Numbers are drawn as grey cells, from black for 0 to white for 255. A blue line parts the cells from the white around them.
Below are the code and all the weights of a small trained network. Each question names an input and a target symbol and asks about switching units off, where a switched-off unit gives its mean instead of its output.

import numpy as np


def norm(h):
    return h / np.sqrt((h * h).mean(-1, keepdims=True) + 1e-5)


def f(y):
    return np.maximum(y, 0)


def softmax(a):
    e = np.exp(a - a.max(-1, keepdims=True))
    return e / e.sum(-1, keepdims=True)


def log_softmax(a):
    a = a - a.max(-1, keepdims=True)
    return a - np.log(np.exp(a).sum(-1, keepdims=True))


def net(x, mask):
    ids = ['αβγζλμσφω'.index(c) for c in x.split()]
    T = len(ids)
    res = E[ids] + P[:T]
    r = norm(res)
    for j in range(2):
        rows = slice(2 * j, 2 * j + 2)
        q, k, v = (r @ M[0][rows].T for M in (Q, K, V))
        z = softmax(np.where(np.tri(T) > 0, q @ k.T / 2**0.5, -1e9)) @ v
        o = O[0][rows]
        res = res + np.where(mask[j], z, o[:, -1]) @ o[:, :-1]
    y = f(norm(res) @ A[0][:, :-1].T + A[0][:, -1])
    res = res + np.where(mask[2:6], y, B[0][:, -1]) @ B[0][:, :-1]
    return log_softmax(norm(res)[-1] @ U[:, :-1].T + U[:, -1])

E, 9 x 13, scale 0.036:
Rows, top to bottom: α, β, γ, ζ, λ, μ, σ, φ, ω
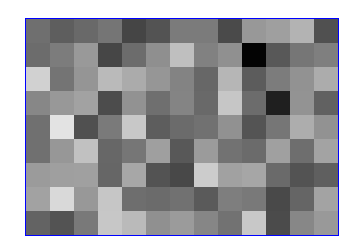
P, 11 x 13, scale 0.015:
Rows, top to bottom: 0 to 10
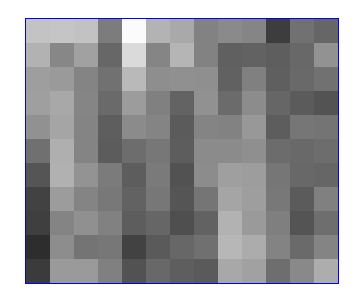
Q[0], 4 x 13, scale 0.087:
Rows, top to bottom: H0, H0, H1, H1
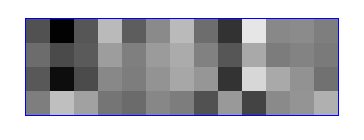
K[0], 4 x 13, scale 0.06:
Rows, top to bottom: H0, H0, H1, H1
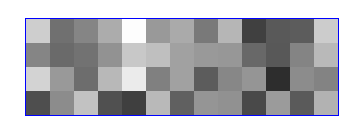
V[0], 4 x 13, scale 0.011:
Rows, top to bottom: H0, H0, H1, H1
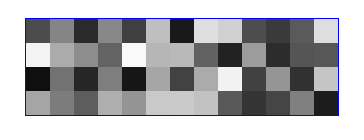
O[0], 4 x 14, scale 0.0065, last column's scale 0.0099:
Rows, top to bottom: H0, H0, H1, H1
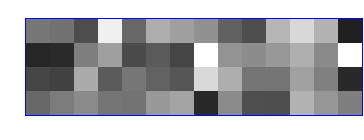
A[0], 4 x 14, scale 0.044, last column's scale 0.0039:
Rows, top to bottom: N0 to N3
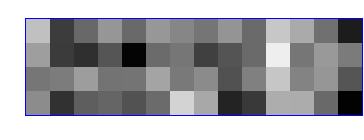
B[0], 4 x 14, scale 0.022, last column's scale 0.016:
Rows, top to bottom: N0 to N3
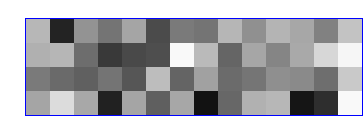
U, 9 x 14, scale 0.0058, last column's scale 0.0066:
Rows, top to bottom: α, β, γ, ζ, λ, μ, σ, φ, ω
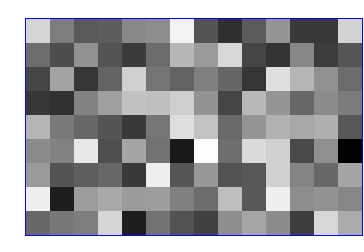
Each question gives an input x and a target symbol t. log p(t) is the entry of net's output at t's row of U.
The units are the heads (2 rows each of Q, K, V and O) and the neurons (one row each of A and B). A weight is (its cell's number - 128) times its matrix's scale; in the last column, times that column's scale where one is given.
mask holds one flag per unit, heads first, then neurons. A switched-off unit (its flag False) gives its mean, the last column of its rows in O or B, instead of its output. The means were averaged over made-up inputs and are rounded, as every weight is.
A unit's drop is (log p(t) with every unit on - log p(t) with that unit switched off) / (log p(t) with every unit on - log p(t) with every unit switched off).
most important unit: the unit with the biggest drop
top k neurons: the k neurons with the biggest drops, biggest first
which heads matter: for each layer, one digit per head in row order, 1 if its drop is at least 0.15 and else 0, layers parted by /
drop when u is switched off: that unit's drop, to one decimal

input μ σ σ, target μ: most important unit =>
N1
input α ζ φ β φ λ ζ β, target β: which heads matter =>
10
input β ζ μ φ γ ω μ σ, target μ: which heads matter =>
01
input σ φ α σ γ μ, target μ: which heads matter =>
11
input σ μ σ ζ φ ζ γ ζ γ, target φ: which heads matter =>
00
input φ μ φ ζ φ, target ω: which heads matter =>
00
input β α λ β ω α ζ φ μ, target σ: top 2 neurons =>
N2, N3
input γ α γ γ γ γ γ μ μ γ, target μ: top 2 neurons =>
N1, N3
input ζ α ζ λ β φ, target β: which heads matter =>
11
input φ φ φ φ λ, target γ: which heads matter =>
00
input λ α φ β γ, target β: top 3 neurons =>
N3, N1, N0
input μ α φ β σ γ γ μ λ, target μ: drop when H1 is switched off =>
0.5
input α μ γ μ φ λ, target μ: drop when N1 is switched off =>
0.3
